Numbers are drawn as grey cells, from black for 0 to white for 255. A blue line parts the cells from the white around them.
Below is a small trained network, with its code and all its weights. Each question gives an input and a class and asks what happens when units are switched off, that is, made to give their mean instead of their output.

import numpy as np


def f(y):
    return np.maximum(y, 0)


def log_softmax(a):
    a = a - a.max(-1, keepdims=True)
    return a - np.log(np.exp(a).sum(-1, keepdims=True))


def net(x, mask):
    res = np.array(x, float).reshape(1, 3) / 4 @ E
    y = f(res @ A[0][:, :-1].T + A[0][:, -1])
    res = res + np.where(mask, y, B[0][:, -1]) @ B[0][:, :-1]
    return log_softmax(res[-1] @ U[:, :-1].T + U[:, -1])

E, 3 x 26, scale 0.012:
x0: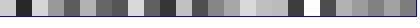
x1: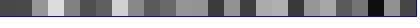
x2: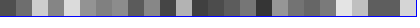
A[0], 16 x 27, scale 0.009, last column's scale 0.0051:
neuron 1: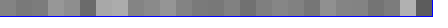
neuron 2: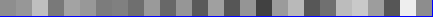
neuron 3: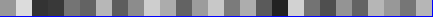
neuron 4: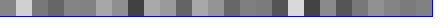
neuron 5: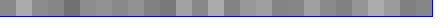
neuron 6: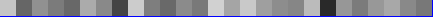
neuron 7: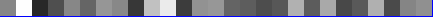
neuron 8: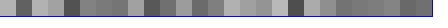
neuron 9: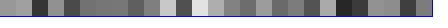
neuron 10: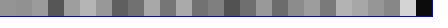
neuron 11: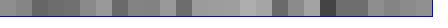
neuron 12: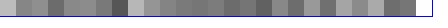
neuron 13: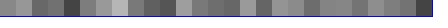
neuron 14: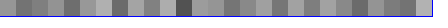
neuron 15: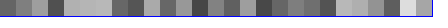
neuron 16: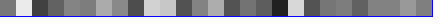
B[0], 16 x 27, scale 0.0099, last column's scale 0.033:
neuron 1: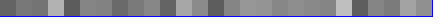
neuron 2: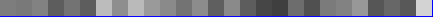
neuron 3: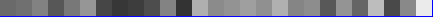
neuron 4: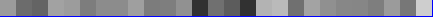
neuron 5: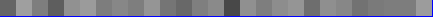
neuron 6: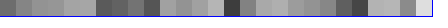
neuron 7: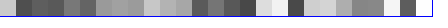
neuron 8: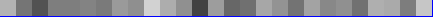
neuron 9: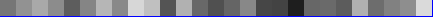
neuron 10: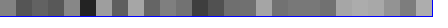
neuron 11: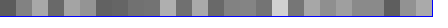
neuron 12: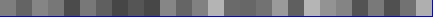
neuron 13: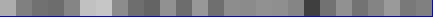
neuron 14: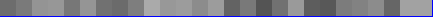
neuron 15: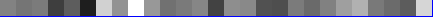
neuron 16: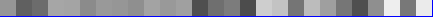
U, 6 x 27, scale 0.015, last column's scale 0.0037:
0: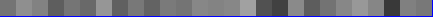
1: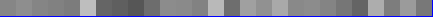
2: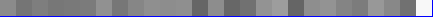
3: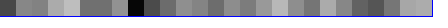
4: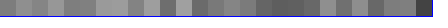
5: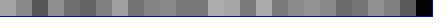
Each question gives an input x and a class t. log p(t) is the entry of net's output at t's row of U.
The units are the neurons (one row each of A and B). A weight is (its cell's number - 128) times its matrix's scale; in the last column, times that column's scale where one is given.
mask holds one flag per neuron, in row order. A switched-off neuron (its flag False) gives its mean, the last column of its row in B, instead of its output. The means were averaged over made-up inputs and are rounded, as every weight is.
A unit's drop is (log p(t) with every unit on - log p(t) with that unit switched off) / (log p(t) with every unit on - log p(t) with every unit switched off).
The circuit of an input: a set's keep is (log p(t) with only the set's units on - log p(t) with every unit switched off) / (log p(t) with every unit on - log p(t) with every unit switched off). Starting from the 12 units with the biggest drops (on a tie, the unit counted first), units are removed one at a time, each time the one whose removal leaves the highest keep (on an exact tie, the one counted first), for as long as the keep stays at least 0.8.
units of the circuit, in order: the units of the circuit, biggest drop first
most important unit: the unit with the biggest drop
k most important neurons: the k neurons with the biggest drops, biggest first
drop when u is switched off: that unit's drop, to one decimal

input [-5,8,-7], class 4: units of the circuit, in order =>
neuron 9
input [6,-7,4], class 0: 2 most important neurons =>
neuron 7; neuron 16
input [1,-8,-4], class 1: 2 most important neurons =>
neuron 3; neuron 6
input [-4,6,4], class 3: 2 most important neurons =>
neuron 9; neuron 15
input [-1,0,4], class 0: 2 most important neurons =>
neuron 7; neuron 16
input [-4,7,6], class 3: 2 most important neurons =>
neuron 9; neuron 15
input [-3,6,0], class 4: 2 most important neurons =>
neuron 7; neuron 3
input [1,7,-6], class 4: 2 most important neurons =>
neuron 7; neuron 9
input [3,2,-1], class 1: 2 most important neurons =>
neuron 7; neuron 15
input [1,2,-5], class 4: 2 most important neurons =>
neuron 7; neuron 3
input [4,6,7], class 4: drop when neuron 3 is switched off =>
0.2
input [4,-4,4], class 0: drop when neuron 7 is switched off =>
0.4
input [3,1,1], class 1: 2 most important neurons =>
neuron 7; neuron 15
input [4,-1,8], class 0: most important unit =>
neuron 7
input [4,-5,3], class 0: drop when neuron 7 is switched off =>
0.4
